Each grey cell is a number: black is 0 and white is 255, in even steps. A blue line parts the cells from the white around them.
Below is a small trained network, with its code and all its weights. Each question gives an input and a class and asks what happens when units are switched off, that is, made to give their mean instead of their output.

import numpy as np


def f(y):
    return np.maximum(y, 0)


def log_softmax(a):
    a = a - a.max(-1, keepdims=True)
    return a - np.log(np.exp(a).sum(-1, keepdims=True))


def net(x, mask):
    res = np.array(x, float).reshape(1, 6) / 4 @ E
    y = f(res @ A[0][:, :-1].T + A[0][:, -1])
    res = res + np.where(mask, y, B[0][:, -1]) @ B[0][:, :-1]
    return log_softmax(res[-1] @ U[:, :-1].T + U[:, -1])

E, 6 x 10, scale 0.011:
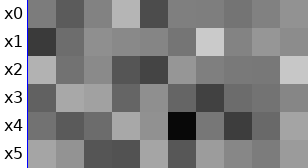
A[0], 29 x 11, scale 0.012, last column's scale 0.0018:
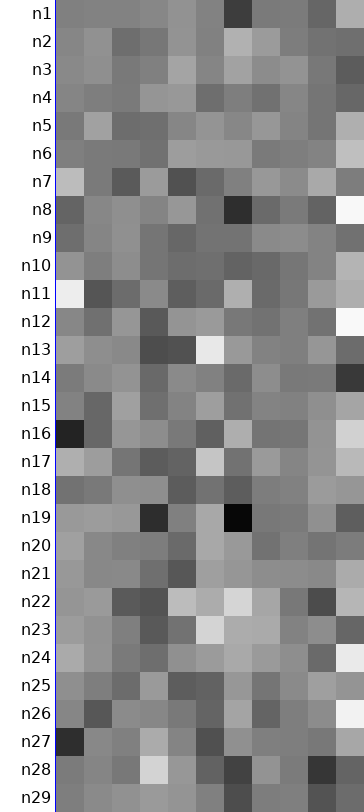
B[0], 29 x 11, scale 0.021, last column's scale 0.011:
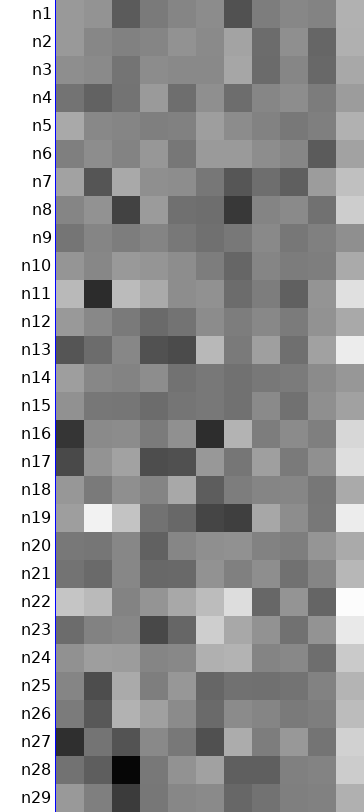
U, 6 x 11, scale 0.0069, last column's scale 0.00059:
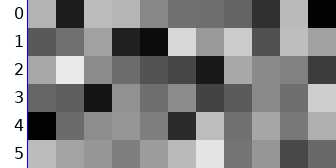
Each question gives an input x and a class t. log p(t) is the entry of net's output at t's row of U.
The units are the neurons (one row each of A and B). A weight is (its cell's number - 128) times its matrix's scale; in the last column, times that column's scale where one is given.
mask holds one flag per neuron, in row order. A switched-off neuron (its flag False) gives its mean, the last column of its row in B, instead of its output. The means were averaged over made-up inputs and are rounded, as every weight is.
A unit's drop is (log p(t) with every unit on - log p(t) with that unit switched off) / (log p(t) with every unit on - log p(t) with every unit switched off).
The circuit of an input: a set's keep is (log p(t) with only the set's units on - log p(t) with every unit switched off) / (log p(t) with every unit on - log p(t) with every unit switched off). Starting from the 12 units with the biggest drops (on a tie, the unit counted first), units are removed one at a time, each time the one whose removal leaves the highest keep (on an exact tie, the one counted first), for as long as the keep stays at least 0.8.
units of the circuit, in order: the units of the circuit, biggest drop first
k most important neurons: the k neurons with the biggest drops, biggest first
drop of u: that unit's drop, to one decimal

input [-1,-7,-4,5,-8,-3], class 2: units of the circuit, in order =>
[n19]
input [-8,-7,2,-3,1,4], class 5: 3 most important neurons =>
[n22 n24 n8]
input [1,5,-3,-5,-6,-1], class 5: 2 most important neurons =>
[n22 n2]
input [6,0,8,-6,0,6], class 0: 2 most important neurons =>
[n11 n7]
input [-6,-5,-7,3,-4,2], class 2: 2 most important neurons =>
[n19 n8]
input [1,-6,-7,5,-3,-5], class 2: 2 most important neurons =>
[n19 n27]
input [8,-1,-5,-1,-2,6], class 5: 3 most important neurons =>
[n8 n11 n13]
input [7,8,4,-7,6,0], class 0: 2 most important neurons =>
[n11 n7]
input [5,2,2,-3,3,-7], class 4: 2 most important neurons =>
[n16 n27]
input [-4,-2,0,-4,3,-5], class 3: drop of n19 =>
0.2
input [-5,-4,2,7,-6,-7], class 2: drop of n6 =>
0.0
